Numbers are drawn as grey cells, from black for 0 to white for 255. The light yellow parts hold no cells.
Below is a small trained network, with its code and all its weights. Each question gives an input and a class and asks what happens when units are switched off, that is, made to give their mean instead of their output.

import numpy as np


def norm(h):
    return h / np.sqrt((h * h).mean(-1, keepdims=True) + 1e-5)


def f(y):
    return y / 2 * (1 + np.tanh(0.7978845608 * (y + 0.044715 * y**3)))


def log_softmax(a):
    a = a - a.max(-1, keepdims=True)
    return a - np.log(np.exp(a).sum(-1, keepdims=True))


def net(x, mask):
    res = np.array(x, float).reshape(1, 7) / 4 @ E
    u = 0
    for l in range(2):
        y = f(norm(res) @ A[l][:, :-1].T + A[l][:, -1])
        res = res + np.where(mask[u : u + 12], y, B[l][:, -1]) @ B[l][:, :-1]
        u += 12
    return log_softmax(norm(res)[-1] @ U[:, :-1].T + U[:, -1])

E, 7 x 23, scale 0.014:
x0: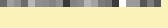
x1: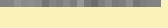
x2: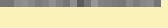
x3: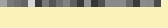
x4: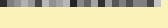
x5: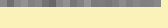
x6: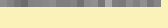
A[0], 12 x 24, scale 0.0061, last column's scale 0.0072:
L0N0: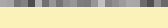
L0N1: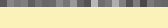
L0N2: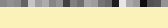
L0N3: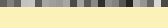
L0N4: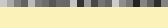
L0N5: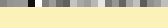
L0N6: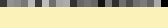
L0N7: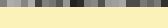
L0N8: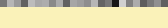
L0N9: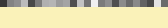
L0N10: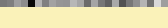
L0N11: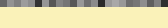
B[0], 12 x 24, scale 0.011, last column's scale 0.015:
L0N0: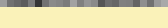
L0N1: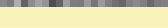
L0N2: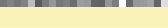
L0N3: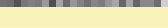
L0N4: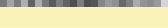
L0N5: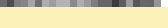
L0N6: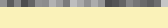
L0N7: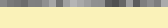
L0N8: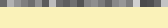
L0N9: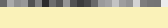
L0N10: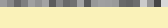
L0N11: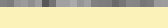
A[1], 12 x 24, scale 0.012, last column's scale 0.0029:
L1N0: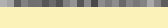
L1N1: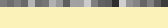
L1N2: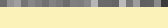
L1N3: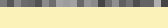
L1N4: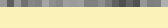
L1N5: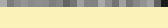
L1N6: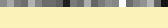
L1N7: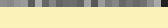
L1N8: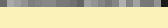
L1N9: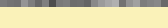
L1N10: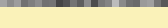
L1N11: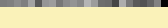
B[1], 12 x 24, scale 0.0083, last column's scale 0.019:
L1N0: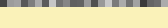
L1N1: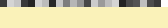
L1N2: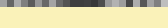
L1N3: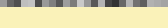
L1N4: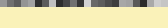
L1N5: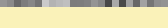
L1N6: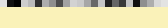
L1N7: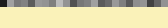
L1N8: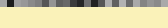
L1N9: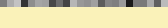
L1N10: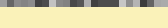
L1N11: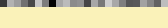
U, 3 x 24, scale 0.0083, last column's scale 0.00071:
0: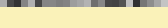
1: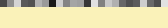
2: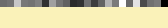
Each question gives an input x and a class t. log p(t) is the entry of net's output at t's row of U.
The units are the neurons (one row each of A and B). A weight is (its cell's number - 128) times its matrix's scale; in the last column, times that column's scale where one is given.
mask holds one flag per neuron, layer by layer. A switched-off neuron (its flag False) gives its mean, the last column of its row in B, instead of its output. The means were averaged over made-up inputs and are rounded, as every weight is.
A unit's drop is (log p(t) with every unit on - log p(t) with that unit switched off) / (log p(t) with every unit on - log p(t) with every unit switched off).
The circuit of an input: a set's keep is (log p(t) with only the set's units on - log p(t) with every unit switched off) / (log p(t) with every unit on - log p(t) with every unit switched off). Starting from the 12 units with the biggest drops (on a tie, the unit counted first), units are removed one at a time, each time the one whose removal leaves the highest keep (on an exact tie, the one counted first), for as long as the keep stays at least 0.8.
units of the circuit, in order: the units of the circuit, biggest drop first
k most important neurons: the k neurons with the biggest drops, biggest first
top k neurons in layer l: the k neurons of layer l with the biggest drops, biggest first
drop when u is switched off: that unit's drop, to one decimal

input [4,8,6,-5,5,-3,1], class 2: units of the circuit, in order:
[L0N9]
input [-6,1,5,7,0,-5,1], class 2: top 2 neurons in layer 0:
[L0N5; L0N4]
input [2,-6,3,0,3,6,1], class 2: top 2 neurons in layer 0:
[L0N9; L0N5]
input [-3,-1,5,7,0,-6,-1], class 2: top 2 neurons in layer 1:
[L1N6; L1N0]
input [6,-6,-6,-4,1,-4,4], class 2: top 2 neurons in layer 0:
[L0N8; L0N9]
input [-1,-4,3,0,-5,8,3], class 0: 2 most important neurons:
[L0N9; L0N5]
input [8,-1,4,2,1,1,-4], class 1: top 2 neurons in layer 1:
[L1N1; L1N11]
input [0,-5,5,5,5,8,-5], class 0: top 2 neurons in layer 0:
[L0N2; L0N8]
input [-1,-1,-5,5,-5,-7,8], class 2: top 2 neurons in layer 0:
[L0N2; L0N4]
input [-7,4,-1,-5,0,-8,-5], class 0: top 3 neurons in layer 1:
[L1N1; L1N4; L1N11]
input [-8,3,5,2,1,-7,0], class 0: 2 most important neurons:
[L0N9; L1N1]
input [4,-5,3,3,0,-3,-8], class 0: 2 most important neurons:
[L1N6; L0N5]
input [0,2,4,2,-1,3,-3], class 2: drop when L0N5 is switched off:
0.2
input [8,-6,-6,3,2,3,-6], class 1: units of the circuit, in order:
[L1N1]
